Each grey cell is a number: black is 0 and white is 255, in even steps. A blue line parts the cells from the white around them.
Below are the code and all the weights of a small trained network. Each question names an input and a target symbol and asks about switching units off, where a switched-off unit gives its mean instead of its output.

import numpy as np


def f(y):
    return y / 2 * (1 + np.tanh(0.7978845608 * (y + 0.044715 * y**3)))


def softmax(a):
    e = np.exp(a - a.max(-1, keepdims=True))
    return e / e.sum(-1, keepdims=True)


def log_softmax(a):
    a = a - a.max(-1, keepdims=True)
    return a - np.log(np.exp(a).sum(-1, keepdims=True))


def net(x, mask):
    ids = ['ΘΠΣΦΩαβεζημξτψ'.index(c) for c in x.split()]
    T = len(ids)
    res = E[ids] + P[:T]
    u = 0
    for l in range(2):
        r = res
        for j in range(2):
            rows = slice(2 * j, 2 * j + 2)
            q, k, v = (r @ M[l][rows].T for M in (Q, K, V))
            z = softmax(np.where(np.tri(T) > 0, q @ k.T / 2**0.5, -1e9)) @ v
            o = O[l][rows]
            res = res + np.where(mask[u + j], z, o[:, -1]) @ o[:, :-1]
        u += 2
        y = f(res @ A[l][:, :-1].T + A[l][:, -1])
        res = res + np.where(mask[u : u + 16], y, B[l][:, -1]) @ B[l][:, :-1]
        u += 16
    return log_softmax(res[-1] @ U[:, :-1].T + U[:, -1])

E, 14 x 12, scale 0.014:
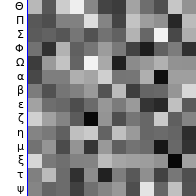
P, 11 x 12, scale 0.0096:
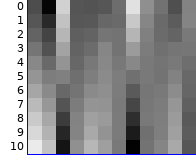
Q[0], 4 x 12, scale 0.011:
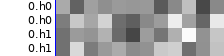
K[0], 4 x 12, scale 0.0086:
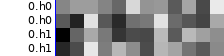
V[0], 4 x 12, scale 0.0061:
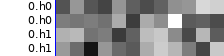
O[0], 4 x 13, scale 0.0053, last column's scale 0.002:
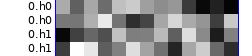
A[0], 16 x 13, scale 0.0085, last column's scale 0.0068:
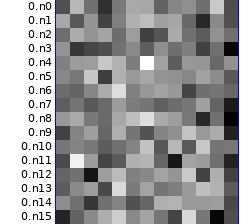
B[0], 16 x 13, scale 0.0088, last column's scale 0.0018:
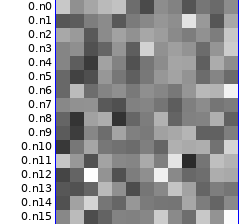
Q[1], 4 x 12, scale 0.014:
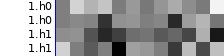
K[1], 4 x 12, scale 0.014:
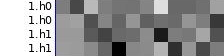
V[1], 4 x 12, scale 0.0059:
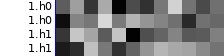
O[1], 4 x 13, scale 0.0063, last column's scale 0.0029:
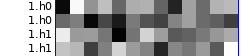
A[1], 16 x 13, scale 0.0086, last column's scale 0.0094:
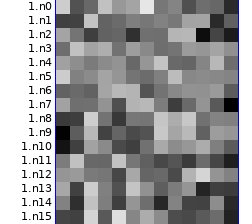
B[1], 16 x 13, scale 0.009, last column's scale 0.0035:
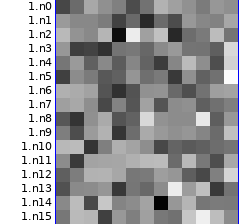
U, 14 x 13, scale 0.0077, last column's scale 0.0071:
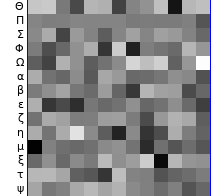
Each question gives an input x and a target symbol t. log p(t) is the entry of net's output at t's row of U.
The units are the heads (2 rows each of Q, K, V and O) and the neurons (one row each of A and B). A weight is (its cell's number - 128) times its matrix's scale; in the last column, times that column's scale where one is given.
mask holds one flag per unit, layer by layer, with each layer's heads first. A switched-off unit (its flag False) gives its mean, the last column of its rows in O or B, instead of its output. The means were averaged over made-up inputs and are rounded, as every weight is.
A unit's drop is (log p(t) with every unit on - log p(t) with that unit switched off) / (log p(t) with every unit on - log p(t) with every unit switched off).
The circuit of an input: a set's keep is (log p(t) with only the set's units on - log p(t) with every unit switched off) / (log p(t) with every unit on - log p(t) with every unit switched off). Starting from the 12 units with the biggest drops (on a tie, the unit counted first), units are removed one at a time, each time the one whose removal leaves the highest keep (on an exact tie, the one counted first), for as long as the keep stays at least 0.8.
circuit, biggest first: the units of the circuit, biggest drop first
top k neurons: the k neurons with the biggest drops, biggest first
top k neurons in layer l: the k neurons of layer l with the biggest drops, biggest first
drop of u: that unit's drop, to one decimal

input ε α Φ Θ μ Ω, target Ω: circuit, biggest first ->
(1.n9 0.n9)
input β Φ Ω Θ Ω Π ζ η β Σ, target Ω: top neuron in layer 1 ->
(1.n9)
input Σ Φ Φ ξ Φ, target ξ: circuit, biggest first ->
(0.n11 0.h1)
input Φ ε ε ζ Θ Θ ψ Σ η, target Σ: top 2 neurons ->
(0.n15 0.n4)
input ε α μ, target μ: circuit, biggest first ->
(1.h0 0.h1)
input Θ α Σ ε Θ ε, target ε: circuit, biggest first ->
(1.h0 0.h1 0.h0)
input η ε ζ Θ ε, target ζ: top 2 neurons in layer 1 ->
(1.n15 1.n3)
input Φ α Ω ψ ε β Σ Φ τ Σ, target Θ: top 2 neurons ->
(1.n8 1.n9)
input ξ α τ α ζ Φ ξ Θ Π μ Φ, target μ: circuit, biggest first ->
(1.h1 1.h0)
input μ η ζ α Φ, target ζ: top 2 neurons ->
(1.n15 0.n12)
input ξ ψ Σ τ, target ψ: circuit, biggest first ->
(0.n10 1.h1 1.n11 0.h0)
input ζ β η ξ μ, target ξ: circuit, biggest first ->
(0.h1 0.n11)
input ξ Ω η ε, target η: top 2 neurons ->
(1.n1 1.n12)
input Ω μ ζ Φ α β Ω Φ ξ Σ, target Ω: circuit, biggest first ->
(0.n12)
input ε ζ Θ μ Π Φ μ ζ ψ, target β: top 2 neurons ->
(0.n10 1.n1)
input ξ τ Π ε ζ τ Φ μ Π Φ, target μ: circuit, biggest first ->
(1.h0 1.h1 0.h0)
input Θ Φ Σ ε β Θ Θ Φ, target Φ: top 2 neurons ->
(1.n14 0.n3)
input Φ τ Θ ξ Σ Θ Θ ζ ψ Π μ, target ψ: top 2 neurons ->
(1.n11 0.n10)
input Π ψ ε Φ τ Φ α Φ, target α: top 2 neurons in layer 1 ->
(1.n2 1.n14)
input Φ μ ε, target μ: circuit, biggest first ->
(1.h0)
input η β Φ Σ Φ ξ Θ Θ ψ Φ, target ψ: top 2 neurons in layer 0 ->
(0.n10 0.n15)
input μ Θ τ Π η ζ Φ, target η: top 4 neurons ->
(1.n1 1.n12 0.n3 1.n5)
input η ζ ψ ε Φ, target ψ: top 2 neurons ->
(1.n11 0.n10)
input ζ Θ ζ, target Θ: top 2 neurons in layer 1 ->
(1.n8 1.n9)
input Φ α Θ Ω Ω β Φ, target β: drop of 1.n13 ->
0.5
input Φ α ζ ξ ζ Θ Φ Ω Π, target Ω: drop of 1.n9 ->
0.2
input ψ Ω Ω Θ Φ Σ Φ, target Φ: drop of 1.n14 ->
0.2
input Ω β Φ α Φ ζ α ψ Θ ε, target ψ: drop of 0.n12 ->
0.0
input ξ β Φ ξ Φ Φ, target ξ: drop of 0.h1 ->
0.6
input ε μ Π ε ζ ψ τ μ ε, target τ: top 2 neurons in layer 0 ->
(0.n7 0.n5)
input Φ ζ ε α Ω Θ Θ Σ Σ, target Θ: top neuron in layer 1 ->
(1.n8)
